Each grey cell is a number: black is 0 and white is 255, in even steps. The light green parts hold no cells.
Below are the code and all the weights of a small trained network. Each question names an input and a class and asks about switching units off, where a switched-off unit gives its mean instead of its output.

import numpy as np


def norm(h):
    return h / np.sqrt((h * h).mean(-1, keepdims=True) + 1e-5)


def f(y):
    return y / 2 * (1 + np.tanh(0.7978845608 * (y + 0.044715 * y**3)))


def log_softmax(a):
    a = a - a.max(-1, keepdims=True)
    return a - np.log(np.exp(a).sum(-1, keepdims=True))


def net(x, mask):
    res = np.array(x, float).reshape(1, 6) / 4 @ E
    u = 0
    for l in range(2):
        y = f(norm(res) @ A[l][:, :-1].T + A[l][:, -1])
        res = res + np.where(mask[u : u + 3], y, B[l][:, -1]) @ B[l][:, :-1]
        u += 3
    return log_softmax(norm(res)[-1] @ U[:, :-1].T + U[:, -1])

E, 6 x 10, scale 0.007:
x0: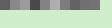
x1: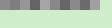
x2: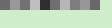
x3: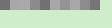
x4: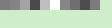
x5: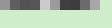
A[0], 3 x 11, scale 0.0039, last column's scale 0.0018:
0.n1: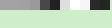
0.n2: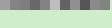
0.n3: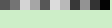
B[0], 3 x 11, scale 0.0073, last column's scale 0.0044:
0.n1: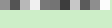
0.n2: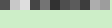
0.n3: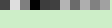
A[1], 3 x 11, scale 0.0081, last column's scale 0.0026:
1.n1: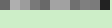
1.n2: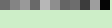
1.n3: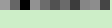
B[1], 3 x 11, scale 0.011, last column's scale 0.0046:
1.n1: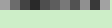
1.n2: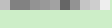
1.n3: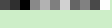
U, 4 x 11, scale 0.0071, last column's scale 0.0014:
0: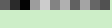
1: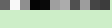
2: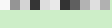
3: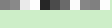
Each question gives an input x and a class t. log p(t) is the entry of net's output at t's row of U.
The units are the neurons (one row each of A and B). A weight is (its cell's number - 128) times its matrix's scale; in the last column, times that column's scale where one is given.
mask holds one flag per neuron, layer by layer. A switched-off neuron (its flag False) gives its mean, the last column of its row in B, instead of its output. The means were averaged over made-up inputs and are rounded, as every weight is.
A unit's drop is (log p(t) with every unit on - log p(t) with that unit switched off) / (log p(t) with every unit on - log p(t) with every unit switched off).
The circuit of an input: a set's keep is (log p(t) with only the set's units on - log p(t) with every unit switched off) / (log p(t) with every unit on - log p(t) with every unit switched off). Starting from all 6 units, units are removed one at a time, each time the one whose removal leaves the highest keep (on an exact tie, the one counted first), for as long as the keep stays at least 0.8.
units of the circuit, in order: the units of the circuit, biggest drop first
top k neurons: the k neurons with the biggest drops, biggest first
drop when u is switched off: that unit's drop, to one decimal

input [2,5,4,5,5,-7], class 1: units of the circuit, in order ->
[1.n1]
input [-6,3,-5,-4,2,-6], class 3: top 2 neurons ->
[1.n3; 1.n2]
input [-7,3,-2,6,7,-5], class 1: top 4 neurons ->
[1.n1; 0.n1; 0.n3; 1.n2]
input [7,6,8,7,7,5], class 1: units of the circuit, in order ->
[0.n3; 1.n1]
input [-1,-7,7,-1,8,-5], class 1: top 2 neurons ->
[0.n3; 1.n1]
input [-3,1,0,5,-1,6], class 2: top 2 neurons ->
[0.n2; 1.n2]
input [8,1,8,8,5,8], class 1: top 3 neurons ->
[0.n3; 1.n1; 0.n1]
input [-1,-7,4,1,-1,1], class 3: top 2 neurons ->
[0.n1; 1.n3]
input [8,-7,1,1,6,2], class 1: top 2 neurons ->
[0.n3; 1.n1]
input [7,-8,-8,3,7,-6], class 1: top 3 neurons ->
[0.n3; 1.n1; 0.n1]
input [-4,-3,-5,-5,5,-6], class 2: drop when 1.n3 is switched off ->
0.1
